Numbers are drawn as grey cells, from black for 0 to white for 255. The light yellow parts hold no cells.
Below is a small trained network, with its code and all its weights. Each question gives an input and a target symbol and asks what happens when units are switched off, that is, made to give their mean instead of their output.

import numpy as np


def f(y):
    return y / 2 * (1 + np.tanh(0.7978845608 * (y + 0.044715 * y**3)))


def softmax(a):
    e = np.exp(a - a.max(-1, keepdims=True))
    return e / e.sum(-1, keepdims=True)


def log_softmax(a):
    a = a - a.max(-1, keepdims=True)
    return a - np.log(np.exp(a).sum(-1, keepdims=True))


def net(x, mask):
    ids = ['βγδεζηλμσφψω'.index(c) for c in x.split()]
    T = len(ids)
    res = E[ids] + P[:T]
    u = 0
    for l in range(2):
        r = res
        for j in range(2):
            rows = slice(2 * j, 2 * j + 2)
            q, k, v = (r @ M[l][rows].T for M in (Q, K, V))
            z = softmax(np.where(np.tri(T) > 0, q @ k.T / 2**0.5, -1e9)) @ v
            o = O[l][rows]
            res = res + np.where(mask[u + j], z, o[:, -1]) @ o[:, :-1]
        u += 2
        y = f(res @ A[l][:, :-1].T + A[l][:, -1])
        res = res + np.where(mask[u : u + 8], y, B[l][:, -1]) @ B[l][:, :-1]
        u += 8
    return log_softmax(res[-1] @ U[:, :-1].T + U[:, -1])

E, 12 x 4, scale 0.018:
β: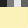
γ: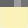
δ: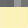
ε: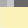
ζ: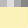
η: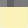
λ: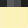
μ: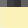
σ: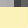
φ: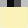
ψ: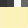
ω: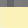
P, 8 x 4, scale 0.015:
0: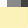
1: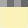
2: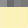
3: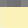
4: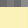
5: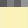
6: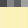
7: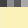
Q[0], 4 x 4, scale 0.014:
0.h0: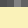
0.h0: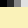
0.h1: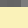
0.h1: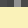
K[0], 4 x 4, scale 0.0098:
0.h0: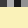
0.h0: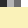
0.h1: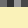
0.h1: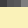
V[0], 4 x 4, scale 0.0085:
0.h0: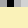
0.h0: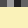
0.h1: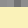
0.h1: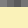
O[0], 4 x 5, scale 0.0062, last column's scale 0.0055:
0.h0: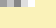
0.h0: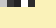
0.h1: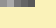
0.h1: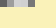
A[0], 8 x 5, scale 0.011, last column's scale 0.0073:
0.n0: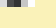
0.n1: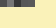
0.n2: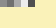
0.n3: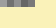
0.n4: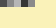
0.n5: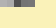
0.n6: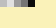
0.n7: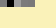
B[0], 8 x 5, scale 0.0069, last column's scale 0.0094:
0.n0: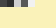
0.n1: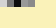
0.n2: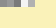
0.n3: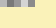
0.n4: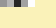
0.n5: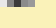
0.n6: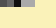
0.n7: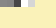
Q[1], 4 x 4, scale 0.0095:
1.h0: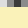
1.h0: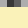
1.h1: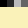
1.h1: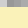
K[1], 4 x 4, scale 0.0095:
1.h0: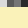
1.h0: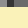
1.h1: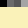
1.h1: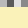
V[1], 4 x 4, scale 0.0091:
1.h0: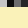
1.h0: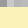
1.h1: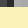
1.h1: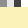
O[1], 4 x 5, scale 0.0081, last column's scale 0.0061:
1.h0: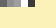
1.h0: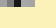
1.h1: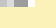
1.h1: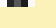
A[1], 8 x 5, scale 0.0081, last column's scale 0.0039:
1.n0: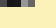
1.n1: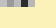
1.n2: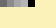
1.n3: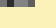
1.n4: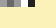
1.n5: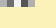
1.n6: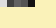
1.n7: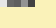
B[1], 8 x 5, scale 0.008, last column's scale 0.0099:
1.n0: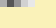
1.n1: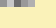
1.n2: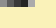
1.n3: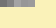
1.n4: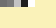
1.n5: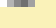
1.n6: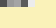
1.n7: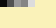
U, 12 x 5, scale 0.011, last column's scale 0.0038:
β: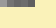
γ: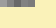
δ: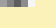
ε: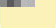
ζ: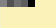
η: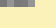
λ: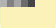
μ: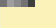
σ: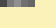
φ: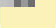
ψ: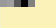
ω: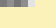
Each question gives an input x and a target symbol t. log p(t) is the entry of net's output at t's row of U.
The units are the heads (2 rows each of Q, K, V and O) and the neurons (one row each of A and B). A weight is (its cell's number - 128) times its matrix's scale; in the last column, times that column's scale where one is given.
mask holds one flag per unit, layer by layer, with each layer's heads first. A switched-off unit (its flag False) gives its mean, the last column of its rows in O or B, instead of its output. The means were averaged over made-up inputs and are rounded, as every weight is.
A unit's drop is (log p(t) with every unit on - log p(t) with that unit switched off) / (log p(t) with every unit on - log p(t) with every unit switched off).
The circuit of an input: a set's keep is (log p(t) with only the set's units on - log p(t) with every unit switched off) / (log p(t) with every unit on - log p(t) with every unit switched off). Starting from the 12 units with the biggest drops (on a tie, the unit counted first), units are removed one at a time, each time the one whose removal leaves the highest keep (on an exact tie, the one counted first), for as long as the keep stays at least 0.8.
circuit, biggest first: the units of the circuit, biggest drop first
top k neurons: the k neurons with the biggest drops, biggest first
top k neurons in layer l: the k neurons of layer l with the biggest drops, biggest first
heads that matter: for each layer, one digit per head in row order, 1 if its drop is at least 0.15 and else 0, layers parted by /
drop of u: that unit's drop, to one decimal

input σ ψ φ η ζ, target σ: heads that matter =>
10 / 11
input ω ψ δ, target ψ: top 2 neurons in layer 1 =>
[1.n0; 1.n7]
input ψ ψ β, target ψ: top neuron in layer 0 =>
[0.n4]
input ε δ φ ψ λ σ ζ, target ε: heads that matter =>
01 / 11
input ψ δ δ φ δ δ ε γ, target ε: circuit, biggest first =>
[0.h0; 1.n0]
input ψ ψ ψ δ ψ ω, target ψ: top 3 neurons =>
[0.n7; 0.n4; 0.n0]
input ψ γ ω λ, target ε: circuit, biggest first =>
[0.h0; 1.n0]
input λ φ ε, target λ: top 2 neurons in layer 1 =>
[1.n5; 1.n4]
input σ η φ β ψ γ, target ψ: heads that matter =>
00 / 11
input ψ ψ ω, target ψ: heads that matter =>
00 / 10
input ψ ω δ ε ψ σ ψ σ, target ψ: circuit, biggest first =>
[0.h0; 1.h0]
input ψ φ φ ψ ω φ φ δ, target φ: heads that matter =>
00 / 01
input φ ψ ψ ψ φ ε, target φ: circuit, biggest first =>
[0.n0; 1.h1]
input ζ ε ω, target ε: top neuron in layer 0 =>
[0.n0]
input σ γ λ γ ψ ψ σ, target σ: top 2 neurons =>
[0.n1; 0.n0]
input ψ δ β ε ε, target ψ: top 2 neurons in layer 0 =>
[0.n4; 0.n7]
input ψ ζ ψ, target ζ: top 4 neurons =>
[0.n4; 0.n0; 0.n7; 1.n0]
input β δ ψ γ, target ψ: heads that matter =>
00 / 10
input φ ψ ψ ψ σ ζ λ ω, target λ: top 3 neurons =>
[0.n7; 1.n5; 0.n1]
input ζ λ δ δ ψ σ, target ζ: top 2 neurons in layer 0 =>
[0.n6; 0.n0]
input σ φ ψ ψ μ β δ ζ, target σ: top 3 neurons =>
[0.n0; 0.n5; 0.n6]
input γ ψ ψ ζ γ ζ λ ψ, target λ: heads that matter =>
10 / 11
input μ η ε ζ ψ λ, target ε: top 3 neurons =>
[0.n1; 0.n7; 1.n0]
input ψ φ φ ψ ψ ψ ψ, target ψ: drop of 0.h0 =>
0.1
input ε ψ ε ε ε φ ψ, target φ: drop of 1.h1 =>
0.5
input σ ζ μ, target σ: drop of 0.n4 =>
0.1
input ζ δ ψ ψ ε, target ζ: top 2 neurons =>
[1.n0; 0.n6]
